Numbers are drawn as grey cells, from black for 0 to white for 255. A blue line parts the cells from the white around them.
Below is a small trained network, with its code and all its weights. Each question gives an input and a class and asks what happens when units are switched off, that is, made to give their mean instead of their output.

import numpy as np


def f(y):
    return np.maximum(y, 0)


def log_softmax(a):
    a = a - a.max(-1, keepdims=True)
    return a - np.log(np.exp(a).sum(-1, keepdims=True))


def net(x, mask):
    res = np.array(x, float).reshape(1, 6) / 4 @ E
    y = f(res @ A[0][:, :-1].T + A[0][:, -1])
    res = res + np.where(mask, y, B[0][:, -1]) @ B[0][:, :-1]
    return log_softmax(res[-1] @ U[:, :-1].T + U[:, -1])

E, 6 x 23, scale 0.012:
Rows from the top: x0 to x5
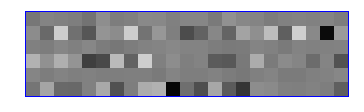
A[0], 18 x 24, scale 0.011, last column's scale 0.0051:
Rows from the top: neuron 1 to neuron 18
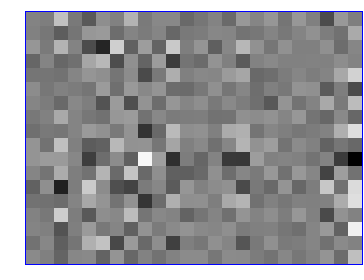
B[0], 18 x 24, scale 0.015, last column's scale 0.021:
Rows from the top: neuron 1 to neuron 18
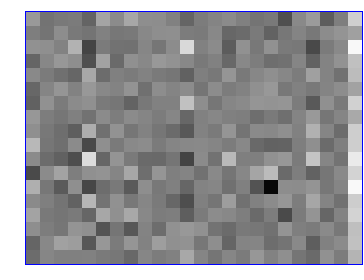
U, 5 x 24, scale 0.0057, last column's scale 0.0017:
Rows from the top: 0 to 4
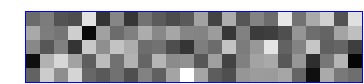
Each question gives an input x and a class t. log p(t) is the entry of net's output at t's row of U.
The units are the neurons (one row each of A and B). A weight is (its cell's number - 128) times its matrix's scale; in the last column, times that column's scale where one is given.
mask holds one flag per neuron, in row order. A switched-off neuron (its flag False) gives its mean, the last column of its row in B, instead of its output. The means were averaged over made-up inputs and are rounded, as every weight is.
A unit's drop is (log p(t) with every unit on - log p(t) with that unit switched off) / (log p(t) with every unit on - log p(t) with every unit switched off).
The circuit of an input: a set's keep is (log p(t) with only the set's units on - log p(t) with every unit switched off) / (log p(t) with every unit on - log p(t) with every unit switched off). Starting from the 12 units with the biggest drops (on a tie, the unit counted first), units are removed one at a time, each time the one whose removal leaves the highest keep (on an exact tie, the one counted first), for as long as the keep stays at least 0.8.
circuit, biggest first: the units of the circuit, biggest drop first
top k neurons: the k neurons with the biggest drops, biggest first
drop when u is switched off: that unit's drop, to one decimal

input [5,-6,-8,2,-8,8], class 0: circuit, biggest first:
(neuron 11)
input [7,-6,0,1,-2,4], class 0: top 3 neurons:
(neuron 11; neuron 3; neuron 10)
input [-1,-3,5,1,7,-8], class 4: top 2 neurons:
(neuron 3; neuron 11)
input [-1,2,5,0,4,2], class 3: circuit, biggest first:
(neuron 13; neuron 11)
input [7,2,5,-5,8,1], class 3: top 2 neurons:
(neuron 11; neuron 17)
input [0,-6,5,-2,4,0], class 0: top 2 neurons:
(neuron 3; neuron 10)
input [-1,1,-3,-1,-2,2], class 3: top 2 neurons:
(neuron 13; neuron 10)
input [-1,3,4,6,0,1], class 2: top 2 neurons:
(neuron 11; neuron 13)
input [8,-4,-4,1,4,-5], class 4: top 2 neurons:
(neuron 11; neuron 3)
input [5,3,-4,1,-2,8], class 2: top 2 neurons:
(neuron 11; neuron 3)
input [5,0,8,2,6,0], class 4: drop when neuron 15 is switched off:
0.2
